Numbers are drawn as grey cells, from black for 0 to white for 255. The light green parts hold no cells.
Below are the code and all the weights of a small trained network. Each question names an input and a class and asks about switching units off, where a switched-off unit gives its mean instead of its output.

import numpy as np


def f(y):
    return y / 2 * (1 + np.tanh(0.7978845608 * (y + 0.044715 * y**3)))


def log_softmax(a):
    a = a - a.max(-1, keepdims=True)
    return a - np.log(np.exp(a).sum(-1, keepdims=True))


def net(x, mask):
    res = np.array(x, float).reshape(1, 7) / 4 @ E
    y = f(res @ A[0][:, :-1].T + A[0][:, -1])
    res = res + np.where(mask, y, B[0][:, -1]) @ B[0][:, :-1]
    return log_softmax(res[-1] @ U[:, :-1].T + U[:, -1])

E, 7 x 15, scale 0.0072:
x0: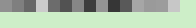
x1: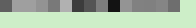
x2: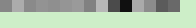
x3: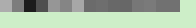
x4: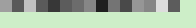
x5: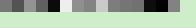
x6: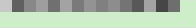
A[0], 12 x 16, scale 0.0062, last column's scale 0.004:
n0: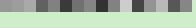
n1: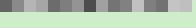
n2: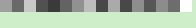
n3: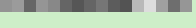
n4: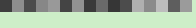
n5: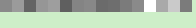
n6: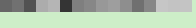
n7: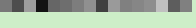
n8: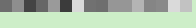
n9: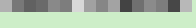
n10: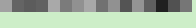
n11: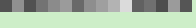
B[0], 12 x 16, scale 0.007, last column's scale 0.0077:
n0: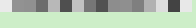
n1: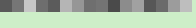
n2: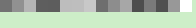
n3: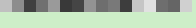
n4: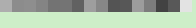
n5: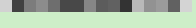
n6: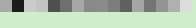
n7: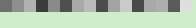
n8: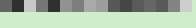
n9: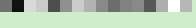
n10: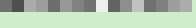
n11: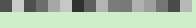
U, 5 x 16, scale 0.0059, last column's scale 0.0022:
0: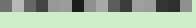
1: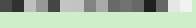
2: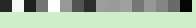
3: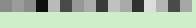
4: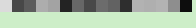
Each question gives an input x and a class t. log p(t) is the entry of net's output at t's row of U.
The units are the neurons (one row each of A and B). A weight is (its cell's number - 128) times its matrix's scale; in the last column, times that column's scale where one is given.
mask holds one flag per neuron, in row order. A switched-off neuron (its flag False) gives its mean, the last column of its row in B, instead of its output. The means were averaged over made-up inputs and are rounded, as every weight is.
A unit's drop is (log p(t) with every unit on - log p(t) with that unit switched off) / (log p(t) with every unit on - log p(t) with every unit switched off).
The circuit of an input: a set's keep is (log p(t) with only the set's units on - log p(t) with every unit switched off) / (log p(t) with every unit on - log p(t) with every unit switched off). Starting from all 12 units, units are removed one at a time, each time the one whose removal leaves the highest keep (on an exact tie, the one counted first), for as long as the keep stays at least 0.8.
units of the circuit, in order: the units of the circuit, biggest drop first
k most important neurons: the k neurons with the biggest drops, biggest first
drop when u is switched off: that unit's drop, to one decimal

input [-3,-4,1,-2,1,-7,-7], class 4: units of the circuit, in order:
(n6)
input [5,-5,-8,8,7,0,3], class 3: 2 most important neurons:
(n7, n0)
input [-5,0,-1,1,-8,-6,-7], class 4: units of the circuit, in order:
(n6, n2)
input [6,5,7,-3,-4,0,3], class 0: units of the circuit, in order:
(n6, n9)
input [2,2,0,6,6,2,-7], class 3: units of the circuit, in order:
(n7, n6)
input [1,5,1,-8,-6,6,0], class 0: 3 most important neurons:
(n11, n9, n6)
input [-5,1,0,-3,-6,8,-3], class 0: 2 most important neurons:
(n11, n9)
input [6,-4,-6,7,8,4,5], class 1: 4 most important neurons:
(n9, n3, n0, n2)
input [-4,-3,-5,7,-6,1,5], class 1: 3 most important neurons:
(n9, n10, n3)
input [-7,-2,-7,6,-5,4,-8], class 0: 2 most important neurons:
(n11, n8)
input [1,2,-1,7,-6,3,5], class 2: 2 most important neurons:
(n6, n11)
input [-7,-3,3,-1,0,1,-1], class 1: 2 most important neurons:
(n9, n0)
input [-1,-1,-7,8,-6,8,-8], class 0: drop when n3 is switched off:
-0.1
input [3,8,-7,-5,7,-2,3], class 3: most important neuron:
(n7)
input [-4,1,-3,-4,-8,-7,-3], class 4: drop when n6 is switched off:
0.4
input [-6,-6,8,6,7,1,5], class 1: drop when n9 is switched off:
0.1
